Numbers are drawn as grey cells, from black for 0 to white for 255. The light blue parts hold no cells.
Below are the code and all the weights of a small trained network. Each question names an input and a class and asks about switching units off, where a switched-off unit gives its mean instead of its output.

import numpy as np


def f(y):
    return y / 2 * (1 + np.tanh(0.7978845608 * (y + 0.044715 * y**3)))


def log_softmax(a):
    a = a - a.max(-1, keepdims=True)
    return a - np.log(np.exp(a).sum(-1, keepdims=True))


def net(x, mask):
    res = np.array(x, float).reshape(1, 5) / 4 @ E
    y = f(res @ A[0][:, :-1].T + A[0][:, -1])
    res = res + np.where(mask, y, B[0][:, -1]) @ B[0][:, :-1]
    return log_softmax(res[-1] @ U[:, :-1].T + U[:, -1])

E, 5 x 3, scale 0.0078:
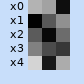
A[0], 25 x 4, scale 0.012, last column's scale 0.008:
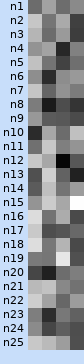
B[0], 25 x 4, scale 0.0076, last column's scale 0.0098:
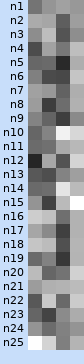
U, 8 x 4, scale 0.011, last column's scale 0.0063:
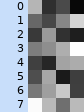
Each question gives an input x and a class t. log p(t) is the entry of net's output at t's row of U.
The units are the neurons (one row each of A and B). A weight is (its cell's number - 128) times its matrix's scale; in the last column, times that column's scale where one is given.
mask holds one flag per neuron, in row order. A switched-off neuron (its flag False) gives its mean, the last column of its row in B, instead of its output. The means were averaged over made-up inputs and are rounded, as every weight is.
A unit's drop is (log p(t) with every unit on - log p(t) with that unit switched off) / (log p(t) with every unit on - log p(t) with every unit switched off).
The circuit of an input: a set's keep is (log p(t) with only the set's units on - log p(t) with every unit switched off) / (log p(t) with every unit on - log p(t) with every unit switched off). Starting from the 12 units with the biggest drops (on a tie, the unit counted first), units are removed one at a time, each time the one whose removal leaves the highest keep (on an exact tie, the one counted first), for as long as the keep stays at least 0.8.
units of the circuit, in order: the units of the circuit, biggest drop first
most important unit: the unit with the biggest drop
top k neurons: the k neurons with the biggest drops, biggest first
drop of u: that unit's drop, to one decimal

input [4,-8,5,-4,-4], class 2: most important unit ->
n12
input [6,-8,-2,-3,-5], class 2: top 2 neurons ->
n12, n4
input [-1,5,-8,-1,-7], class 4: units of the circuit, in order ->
n13, n15
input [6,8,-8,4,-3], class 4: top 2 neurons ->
n13, n25
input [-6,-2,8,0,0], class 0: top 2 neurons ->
n20, n10
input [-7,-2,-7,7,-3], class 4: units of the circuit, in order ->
n16, n18
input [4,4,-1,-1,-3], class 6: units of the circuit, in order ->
n10, n14
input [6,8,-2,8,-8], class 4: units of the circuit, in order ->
n10, n13
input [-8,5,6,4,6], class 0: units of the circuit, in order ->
n20, n6
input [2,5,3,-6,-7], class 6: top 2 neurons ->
n10, n6
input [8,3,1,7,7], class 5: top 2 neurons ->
n12, n15
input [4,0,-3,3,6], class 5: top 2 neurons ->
n12, n5
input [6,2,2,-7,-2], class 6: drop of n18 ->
-0.1
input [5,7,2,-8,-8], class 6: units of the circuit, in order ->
n10
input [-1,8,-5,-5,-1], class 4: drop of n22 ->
0.1
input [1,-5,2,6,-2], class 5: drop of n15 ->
0.0
